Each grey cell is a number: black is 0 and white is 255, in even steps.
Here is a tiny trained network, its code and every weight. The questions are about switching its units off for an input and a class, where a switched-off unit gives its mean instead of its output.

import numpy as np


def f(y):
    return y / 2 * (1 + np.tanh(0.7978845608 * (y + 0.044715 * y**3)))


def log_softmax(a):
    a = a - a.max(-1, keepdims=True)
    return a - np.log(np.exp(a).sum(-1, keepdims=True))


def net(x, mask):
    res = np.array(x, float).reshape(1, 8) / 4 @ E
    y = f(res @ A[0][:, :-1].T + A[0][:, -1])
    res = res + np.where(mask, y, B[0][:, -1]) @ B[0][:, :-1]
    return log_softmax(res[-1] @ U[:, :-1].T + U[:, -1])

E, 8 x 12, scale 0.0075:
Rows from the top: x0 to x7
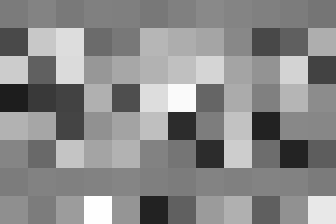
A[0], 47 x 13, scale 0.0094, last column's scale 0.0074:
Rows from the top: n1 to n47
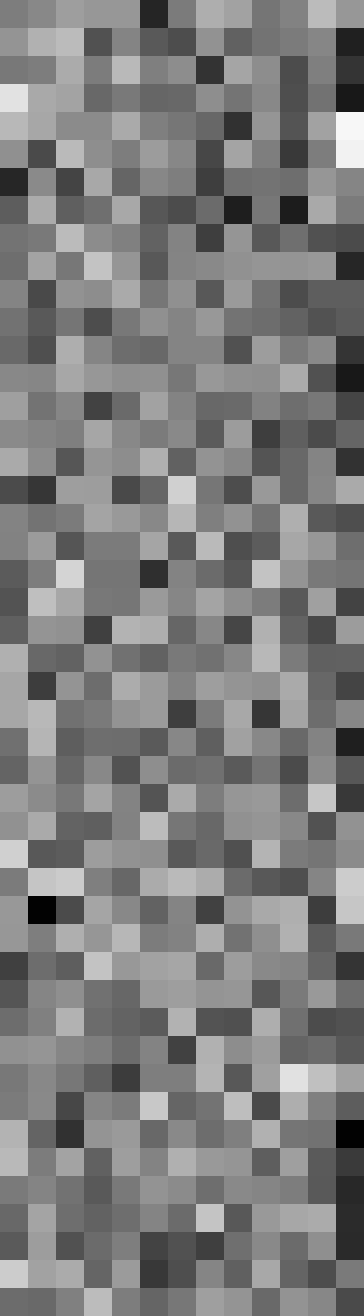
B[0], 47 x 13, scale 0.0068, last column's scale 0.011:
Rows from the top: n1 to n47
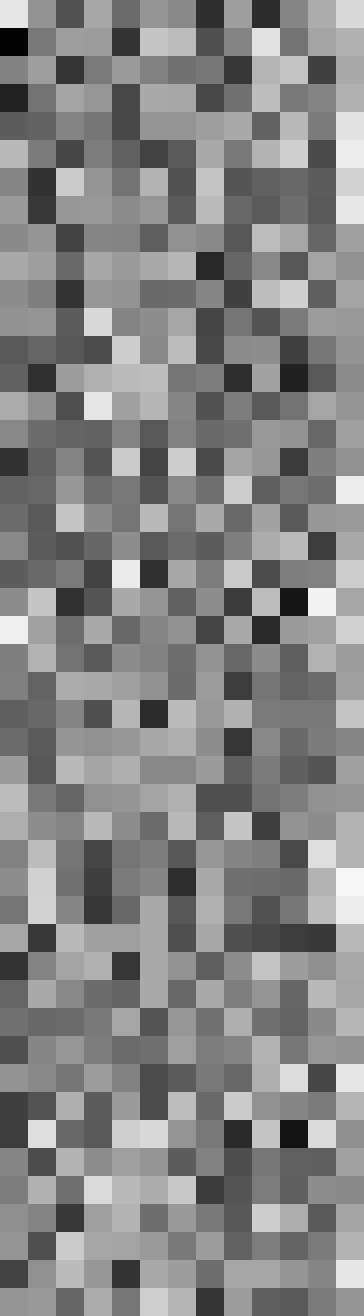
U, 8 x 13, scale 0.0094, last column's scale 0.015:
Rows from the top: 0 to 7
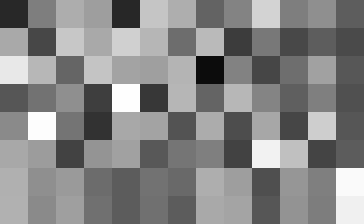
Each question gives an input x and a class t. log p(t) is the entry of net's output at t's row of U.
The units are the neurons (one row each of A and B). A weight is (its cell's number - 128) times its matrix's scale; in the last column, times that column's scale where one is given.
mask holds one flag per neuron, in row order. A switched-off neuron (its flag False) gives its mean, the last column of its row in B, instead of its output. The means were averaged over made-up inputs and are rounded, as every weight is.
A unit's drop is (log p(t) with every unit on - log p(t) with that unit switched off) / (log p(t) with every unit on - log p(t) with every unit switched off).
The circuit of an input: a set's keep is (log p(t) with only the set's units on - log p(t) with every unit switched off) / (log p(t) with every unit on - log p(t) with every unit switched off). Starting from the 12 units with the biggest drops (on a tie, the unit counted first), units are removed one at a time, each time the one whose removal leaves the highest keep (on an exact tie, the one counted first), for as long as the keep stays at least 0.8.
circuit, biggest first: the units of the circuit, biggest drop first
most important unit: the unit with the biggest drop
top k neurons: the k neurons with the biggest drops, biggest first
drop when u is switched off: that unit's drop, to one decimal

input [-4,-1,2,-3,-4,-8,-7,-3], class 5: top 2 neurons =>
(n39 n44)
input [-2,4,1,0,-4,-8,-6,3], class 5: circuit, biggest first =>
(n39)
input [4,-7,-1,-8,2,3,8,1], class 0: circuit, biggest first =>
(n46 n4)
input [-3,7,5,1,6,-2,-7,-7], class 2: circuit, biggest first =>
(n30 n23)
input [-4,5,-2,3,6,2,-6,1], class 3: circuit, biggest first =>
(n40 n26)
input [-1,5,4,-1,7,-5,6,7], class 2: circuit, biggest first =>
(n1 n47)
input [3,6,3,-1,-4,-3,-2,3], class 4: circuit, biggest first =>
(n32 n22)
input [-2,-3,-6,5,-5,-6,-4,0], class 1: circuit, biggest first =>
(n7 n46)
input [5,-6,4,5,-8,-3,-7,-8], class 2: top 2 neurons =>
(n23 n12)
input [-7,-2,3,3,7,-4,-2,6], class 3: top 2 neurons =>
(n40 n26)
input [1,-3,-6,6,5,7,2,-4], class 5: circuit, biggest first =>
(n6 n11)
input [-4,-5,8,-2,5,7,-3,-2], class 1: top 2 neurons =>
(n34 n25)
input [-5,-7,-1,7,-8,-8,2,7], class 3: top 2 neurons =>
(n18 n21)
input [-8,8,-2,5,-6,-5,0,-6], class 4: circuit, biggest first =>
(n32)
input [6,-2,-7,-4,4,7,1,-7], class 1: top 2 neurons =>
(n8 n45)
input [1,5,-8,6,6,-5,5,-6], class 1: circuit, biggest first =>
(n7 n28)
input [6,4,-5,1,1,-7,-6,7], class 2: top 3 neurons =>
(n1 n6 n10)
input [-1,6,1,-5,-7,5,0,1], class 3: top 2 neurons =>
(n21 n37)
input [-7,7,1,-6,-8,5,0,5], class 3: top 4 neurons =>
(n21 n13 n33 n37)
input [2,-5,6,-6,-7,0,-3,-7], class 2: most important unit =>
n23
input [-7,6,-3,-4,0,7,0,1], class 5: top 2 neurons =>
(n6 n3)
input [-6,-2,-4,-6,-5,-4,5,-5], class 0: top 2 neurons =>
(n46 n2)
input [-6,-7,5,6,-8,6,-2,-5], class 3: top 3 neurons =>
(n18 n37 n21)
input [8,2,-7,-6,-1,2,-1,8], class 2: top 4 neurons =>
(n1 n10 n29 n34)
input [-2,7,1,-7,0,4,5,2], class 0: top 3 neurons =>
(n2 n4 n46)
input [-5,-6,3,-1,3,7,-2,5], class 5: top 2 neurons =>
(n11 n6)
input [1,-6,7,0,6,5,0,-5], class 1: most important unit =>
n25
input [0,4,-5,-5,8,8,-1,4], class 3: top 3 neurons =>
(n26 n17 n39)
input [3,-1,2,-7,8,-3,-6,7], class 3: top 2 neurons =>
(n26 n17)
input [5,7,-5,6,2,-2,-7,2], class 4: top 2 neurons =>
(n22 n32)
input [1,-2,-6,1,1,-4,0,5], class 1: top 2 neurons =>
(n7 n45)
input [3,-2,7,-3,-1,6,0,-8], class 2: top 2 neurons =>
(n23 n30)
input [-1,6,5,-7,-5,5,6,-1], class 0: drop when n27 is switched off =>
0.0
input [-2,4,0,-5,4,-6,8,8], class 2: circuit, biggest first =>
(n1)
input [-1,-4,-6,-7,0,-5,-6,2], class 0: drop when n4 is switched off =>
0.1
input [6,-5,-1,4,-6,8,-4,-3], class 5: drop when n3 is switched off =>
0.2
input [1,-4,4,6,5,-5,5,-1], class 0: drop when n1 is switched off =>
0.3
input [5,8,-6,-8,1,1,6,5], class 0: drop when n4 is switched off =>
0.2
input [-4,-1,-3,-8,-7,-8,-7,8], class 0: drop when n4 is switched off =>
0.2
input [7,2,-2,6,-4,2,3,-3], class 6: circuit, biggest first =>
(n2)
